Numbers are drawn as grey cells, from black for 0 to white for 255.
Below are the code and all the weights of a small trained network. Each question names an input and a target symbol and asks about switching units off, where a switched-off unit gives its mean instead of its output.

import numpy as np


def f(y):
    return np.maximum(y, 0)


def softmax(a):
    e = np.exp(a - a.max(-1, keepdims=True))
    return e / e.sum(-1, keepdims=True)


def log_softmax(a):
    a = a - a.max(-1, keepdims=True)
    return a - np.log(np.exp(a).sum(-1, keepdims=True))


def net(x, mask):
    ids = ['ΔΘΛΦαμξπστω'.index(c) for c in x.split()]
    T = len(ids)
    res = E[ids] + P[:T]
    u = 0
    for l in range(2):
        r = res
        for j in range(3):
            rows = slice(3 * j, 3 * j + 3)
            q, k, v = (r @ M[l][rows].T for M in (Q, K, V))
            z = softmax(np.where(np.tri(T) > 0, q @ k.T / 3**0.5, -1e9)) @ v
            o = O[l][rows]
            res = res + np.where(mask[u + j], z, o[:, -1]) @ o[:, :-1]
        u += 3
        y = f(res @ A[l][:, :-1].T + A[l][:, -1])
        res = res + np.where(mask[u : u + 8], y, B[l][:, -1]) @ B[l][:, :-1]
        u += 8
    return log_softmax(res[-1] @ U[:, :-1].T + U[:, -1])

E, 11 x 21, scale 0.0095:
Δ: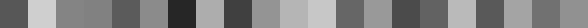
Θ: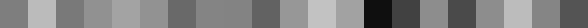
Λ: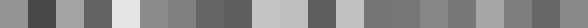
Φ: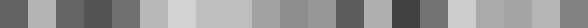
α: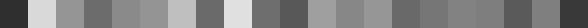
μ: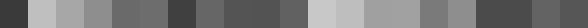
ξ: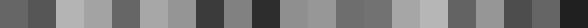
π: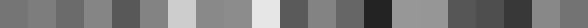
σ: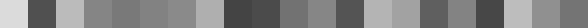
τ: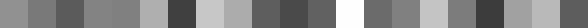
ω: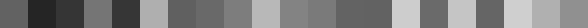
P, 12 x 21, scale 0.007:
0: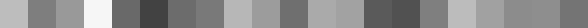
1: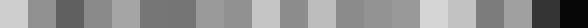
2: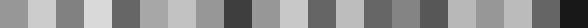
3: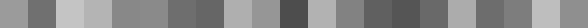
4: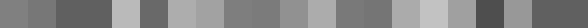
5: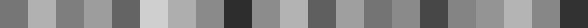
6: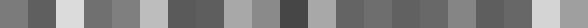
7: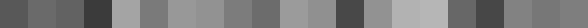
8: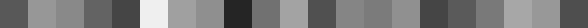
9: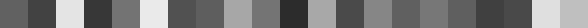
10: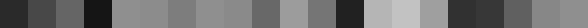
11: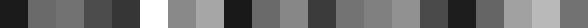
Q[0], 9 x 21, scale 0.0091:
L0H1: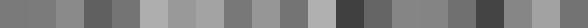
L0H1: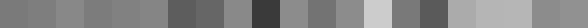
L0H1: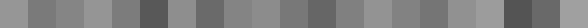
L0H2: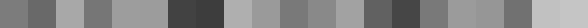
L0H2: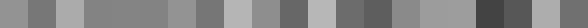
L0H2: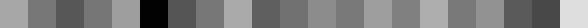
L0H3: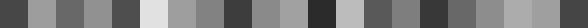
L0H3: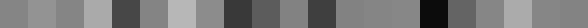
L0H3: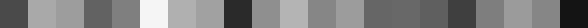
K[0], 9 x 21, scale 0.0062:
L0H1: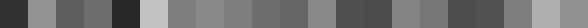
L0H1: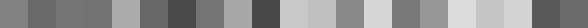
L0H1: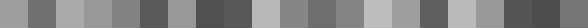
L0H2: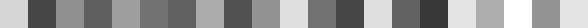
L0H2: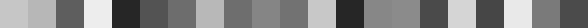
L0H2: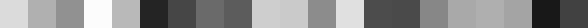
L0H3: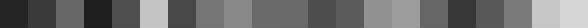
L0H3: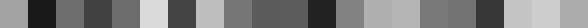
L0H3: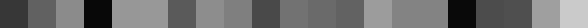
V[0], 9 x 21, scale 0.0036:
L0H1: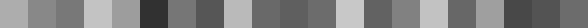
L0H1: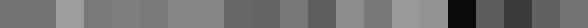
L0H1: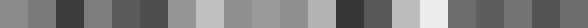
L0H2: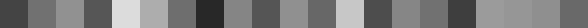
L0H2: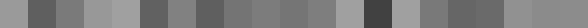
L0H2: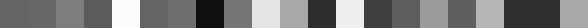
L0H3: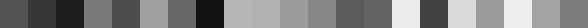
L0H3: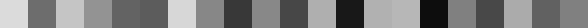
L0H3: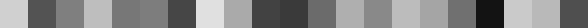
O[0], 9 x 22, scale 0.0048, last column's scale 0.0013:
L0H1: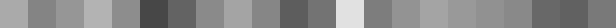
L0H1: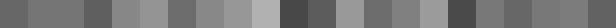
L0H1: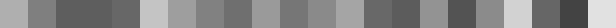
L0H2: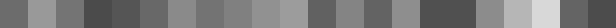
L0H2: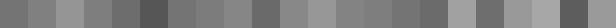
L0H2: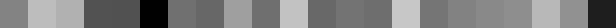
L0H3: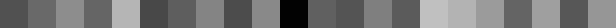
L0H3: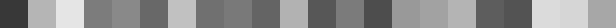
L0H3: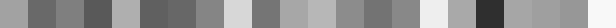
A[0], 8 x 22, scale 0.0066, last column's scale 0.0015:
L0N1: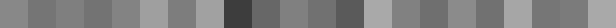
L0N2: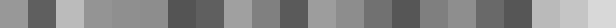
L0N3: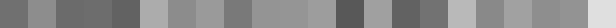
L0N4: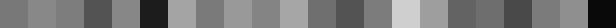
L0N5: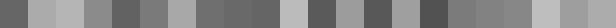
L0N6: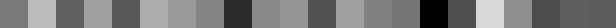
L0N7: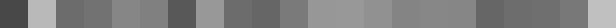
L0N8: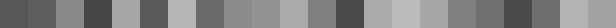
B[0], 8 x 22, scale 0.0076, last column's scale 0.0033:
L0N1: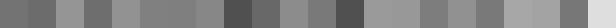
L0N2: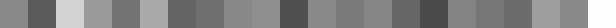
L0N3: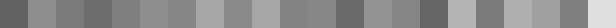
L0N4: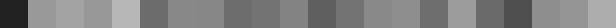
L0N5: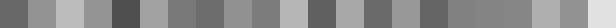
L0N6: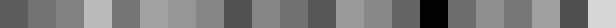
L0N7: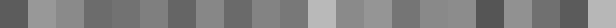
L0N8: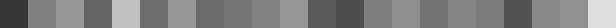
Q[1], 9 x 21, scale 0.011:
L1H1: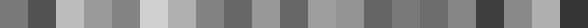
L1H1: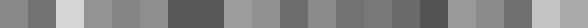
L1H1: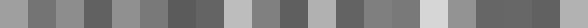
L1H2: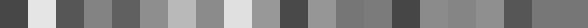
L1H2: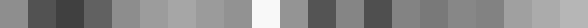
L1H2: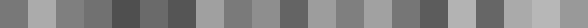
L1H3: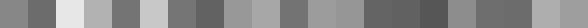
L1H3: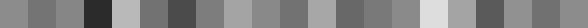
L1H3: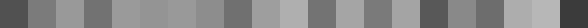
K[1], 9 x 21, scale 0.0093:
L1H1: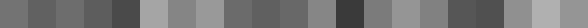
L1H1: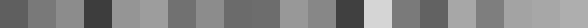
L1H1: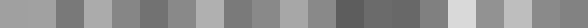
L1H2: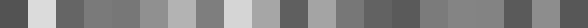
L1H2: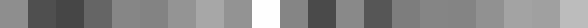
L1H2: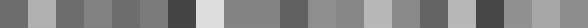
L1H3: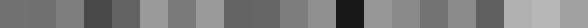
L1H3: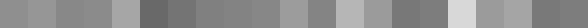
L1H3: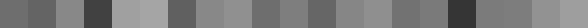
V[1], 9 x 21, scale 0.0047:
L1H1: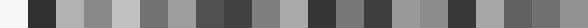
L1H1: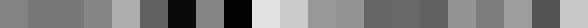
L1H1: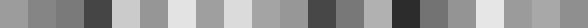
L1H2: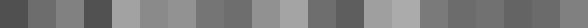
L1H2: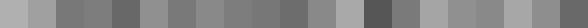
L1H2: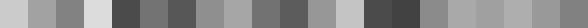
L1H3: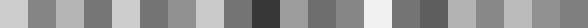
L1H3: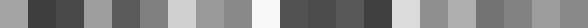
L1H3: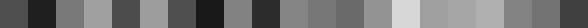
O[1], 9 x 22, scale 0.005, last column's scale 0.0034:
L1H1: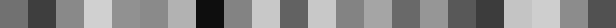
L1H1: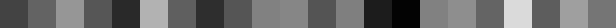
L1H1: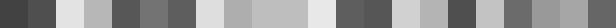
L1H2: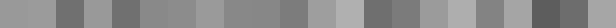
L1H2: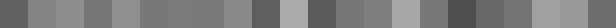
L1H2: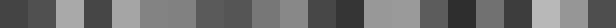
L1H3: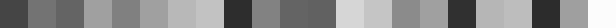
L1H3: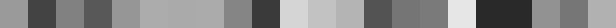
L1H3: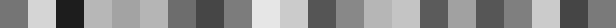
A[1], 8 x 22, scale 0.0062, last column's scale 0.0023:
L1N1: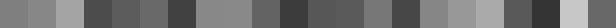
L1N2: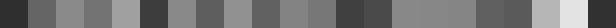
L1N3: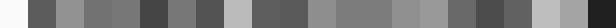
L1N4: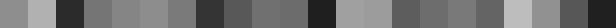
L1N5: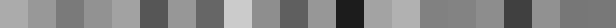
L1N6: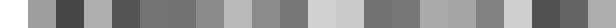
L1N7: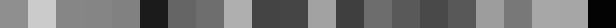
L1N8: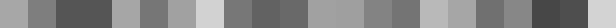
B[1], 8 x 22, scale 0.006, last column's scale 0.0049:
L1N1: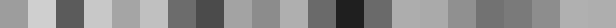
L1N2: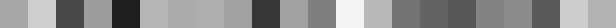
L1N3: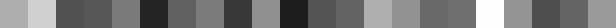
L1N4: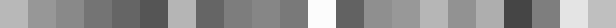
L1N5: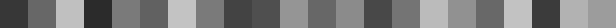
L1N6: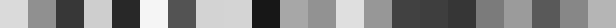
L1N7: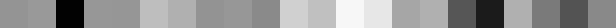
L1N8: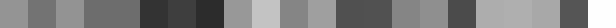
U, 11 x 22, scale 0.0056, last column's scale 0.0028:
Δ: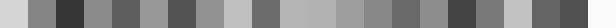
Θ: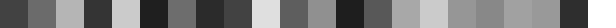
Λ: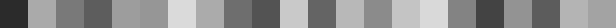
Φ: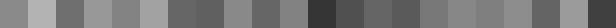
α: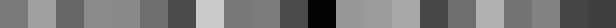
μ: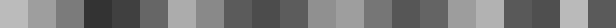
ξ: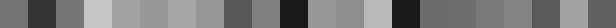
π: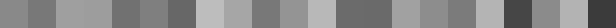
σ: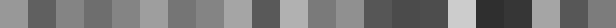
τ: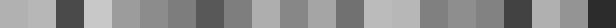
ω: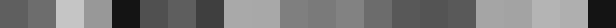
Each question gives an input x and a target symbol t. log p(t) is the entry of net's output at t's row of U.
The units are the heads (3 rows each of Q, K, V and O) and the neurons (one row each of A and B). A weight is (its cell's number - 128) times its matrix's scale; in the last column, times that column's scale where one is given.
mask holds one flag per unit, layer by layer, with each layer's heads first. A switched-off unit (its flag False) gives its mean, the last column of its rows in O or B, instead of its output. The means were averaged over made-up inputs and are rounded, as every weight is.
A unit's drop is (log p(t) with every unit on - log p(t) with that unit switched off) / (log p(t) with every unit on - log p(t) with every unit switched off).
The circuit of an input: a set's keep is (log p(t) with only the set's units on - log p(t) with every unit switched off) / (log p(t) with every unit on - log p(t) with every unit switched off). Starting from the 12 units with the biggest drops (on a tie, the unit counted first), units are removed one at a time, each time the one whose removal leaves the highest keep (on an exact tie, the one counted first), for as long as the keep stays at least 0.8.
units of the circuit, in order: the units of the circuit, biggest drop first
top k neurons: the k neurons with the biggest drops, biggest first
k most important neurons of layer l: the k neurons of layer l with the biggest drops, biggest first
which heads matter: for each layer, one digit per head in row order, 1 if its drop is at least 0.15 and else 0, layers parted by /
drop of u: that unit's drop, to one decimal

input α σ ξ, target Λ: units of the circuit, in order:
L0H3; L1H3; L0N5
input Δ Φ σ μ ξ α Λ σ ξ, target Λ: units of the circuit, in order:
L0H3; L1H3; L1N8
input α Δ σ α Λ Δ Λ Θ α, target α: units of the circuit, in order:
L1H1; L0N6; L0H3
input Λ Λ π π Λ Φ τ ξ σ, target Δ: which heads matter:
001 / 010
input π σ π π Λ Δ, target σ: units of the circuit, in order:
L1H3; L0N6
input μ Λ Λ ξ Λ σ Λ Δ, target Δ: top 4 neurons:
L0N3; L1N6; L0N7; L0N2
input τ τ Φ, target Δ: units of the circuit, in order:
L0H3; L1N6
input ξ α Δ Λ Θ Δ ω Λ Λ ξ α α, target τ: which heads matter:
000 / 101
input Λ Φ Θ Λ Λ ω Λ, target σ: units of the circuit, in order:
L1H3; L0N2
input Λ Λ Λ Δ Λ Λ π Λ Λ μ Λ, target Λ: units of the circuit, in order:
L1N2; L0H2; L0N8
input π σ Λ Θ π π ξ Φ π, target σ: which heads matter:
100 / 001
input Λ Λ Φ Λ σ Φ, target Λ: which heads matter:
001 / 001
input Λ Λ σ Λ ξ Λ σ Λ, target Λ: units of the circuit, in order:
L1N2; L0H2; L0N4; L0N8
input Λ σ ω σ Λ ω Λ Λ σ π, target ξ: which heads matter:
010 / 001
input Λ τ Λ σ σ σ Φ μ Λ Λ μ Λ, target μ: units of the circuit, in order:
L1N4; L1H1; L0N7
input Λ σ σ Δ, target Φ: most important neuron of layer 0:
L0N3
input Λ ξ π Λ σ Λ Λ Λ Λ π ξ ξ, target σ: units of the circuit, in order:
L1H3; L0N6; L0H1
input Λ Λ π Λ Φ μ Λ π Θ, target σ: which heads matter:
000 / 001
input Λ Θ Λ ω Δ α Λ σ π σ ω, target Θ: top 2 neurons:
L0N8; L1N8
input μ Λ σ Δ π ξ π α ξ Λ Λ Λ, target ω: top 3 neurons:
L0N5; L0N6; L0N8
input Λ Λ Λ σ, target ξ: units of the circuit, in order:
L0H2; L1H3; L0N2
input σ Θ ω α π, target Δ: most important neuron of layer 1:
L1N6
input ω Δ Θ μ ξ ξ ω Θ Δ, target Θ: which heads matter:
001 / 000
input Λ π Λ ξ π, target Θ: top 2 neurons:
L0N4; L1N8
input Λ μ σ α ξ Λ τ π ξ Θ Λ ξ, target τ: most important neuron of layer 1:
L1N4
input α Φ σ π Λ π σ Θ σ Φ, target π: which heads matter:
100 / 100
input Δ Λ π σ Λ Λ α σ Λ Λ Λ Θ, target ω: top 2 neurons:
L0N6; L0N5
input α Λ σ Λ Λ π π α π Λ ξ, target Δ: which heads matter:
000 / 010
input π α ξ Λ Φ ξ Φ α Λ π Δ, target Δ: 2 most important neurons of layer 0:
L0N7; L0N1
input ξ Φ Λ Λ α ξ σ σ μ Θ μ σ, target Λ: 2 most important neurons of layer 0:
L0N5; L0N1
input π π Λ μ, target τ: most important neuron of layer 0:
L0N2
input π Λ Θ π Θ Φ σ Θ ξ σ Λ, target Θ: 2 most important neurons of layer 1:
L1N6; L1N8
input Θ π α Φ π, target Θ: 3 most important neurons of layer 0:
L0N4; L0N8; L0N5
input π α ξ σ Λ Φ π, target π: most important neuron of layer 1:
L1N1
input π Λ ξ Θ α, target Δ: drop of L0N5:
0.1
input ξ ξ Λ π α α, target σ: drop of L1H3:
1.0
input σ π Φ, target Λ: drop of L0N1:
0.0
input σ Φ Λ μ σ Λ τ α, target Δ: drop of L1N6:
0.6
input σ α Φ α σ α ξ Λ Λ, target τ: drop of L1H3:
0.4
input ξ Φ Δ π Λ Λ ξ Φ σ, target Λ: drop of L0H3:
0.7
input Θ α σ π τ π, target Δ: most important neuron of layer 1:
L1N6
